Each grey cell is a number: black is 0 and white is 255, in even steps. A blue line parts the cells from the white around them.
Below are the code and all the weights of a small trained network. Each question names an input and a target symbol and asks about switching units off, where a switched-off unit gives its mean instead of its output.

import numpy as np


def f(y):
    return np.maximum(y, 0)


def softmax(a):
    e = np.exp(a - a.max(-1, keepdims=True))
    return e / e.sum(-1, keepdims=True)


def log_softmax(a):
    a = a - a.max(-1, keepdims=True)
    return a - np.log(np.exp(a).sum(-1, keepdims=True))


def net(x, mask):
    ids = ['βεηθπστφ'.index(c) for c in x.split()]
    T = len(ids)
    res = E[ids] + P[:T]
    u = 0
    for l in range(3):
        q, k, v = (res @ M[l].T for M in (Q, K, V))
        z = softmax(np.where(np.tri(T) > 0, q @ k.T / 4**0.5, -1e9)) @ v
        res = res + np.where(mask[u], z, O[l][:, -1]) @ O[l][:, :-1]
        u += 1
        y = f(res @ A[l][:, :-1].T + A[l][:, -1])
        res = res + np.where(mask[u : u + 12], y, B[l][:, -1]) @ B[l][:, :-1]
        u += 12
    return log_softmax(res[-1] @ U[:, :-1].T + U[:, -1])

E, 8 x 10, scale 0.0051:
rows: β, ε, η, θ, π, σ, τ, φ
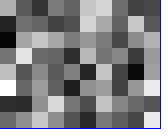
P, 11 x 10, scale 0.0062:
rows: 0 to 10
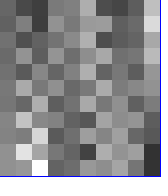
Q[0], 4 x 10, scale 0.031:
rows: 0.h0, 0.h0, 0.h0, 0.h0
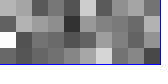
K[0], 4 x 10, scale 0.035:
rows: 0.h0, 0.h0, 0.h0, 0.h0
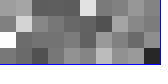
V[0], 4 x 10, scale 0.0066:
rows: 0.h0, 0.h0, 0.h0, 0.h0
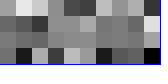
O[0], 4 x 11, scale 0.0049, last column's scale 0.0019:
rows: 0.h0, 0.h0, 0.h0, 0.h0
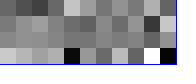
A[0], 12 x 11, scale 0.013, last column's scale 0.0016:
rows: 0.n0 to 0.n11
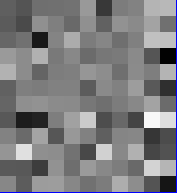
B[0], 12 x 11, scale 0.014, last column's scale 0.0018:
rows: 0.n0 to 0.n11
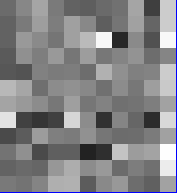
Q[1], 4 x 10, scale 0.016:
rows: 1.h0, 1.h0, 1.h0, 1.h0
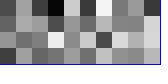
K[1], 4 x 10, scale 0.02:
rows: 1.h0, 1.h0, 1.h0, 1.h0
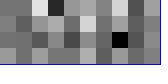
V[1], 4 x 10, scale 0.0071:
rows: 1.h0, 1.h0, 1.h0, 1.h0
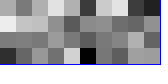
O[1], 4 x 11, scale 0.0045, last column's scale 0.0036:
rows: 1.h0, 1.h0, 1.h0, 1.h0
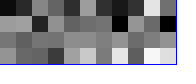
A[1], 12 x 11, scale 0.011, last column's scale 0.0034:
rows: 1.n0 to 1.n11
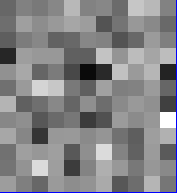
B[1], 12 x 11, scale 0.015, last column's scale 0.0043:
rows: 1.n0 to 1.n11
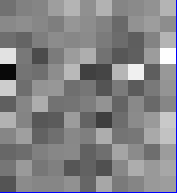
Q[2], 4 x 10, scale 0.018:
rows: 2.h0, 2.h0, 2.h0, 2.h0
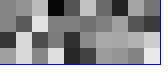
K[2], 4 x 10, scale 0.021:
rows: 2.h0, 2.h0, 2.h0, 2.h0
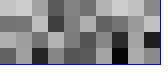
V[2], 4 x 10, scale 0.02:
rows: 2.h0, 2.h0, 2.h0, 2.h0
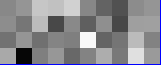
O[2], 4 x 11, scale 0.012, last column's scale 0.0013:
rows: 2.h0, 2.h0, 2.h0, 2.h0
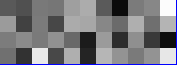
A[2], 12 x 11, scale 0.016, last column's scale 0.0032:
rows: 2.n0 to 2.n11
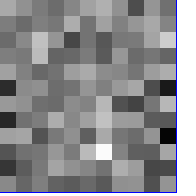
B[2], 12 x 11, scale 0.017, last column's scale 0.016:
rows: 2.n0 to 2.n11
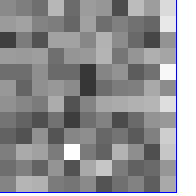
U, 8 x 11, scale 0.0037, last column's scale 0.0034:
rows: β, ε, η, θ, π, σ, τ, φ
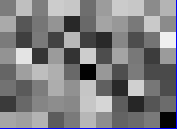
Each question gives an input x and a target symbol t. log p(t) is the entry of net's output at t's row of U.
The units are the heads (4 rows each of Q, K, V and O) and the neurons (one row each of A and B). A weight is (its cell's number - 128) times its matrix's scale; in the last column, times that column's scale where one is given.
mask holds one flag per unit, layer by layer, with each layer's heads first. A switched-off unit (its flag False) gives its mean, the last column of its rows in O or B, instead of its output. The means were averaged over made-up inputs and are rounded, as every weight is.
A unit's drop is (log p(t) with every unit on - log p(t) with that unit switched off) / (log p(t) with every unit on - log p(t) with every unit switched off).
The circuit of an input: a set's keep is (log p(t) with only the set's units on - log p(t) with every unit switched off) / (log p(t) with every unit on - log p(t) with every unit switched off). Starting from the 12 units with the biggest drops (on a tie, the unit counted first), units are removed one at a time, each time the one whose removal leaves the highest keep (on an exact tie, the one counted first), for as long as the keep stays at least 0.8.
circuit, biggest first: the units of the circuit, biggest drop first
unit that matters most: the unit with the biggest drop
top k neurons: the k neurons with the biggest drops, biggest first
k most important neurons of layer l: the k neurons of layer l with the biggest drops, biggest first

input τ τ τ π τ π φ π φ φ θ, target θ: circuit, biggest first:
0.h0, 2.h0, 0.n7
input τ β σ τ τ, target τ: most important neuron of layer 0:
0.n9
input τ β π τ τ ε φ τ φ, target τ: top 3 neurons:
0.n7, 1.n10, 2.n2
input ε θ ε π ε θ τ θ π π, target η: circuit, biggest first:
0.n9, 1.n7
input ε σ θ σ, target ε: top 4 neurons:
0.n9, 1.n3, 2.n6, 2.n9
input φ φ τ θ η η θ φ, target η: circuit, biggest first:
0.n9, 1.n7
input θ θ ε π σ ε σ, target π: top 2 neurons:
1.n10, 0.n7
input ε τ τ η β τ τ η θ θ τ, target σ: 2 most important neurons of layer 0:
0.n7, 0.n2
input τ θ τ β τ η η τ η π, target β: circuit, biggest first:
0.h0, 0.n2, 2.n9, 2.n6
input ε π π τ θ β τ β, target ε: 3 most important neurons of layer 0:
0.n9, 0.n2, 0.n7
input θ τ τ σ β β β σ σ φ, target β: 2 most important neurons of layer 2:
2.n9, 2.n6
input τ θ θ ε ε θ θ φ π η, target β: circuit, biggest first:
0.h0, 0.n2, 2.n9, 1.n0
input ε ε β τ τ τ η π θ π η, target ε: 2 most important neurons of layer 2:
2.n4, 2.n9
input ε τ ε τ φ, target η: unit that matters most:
2.h0
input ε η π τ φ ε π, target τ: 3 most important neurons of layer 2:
2.n2, 2.n6, 2.n9
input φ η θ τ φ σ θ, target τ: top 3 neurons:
0.n7, 1.n10, 2.n2
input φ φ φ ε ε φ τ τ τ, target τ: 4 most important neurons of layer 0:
0.n1, 0.n9, 0.n11, 0.n8
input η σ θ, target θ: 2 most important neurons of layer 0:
0.n2, 0.n0
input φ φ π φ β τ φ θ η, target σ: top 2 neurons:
0.n1, 2.n4
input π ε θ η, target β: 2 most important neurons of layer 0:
0.n2, 0.n0
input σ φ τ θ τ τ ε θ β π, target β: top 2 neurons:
0.n2, 2.n9
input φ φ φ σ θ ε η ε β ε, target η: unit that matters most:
0.h0
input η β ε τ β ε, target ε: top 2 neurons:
0.n9, 1.n3
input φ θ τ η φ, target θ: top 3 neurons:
1.n10, 0.n7, 0.n9
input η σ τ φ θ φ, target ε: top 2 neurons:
0.n2, 2.n6
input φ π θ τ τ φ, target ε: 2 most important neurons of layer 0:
0.n2, 0.n9
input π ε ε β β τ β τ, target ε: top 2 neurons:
0.n2, 0.n9
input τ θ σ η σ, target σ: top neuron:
0.n7
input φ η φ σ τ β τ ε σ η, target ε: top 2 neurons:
0.n2, 0.n9
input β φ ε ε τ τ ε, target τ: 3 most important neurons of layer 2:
2.n2, 2.n6, 2.n9
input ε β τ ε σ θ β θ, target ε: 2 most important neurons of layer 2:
2.n9, 2.n0
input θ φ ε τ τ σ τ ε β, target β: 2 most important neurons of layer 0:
0.n9, 0.n7
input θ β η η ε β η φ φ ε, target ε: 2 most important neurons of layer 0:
0.n2, 0.n9
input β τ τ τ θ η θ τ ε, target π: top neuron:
0.n7
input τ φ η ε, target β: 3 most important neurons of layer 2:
2.n9, 2.n6, 2.n0
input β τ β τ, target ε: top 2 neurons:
0.n9, 1.n3
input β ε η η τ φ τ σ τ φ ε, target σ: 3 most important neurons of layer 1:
1.n10, 1.n7, 1.n1
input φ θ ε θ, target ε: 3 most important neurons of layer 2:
2.n6, 2.n9, 2.n1
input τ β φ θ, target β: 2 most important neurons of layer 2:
2.n9, 2.n6
